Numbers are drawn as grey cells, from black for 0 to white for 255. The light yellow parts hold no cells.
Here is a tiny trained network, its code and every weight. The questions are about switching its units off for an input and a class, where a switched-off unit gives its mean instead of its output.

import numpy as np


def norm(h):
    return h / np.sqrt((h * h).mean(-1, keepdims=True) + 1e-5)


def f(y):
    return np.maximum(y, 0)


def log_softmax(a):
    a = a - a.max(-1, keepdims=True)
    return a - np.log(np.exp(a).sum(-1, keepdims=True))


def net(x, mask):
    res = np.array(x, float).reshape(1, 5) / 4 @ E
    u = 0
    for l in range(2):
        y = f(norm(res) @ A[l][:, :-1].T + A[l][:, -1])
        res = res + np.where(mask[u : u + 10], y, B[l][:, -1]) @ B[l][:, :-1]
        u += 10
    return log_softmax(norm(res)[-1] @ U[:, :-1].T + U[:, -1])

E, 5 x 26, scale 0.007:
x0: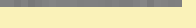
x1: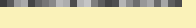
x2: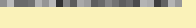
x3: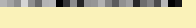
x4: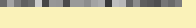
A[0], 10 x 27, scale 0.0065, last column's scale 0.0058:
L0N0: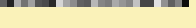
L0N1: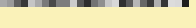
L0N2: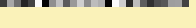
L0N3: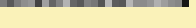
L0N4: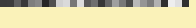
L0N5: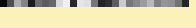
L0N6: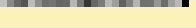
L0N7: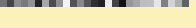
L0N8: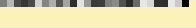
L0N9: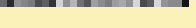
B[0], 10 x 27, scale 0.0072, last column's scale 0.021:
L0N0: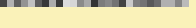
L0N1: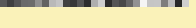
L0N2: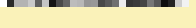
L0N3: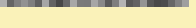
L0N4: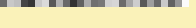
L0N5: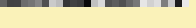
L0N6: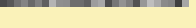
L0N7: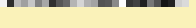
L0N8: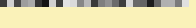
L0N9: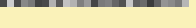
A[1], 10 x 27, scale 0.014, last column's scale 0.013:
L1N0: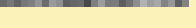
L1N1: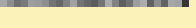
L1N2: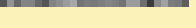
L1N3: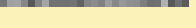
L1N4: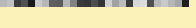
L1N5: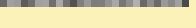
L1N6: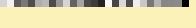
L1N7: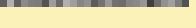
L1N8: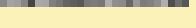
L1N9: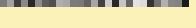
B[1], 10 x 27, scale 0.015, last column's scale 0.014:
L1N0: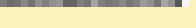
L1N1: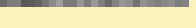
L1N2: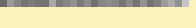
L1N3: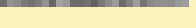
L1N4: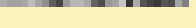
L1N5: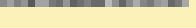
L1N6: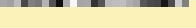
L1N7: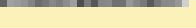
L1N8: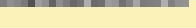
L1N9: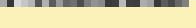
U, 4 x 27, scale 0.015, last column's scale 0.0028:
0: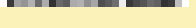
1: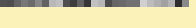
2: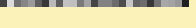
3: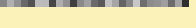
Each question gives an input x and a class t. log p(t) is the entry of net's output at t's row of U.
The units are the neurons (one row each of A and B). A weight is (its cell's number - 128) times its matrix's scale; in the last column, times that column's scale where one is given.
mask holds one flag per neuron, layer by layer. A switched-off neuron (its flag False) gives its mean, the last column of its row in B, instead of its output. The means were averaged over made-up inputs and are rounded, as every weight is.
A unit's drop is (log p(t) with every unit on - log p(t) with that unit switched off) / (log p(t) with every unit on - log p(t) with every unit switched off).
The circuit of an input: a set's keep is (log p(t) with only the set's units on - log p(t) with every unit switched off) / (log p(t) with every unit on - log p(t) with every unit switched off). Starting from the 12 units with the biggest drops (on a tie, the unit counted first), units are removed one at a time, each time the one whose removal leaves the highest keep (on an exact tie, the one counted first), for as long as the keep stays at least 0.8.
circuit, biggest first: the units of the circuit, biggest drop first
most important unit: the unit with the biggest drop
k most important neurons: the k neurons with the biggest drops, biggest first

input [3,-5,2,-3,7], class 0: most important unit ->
L0N2
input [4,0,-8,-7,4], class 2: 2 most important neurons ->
(L0N0 L0N9)
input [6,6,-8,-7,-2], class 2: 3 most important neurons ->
(L0N0 L0N9 L0N1)
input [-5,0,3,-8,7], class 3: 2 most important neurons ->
(L0N4 L0N7)
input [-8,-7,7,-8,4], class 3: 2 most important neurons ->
(L0N5 L0N4)
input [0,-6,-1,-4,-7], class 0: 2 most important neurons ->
(L0N7 L0N5)
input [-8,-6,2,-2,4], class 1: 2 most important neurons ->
(L0N1 L0N7)
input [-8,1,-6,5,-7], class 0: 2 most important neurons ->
(L0N8 L0N4)
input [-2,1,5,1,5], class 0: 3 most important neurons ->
(L0N2 L0N0 L0N9)
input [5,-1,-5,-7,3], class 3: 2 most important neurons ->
(L0N4 L0N8)
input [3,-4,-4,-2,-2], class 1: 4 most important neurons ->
(L0N1 L0N8 L0N6 L1N0)
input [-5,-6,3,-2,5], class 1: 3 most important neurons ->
(L0N1 L0N7 L0N6)
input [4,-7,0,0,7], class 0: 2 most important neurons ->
(L0N2 L0N5)
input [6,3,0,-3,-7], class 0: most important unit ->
L0N7
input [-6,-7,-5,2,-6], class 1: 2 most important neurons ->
(L0N1 L0N2)
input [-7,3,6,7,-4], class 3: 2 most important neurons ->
(L0N2 L0N5)
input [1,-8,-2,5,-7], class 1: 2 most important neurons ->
(L0N2 L0N4)
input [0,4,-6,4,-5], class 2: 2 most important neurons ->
(L0N2 L0N4)
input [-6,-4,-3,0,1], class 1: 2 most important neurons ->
(L0N1 L0N8)
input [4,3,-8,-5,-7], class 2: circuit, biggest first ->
(L0N0)
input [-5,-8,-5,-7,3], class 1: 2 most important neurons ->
(L0N1 L0N6)
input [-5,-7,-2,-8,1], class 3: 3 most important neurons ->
(L0N4 L0N5 L1N5)
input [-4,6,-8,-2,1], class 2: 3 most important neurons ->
(L0N0 L0N9 L0N1)
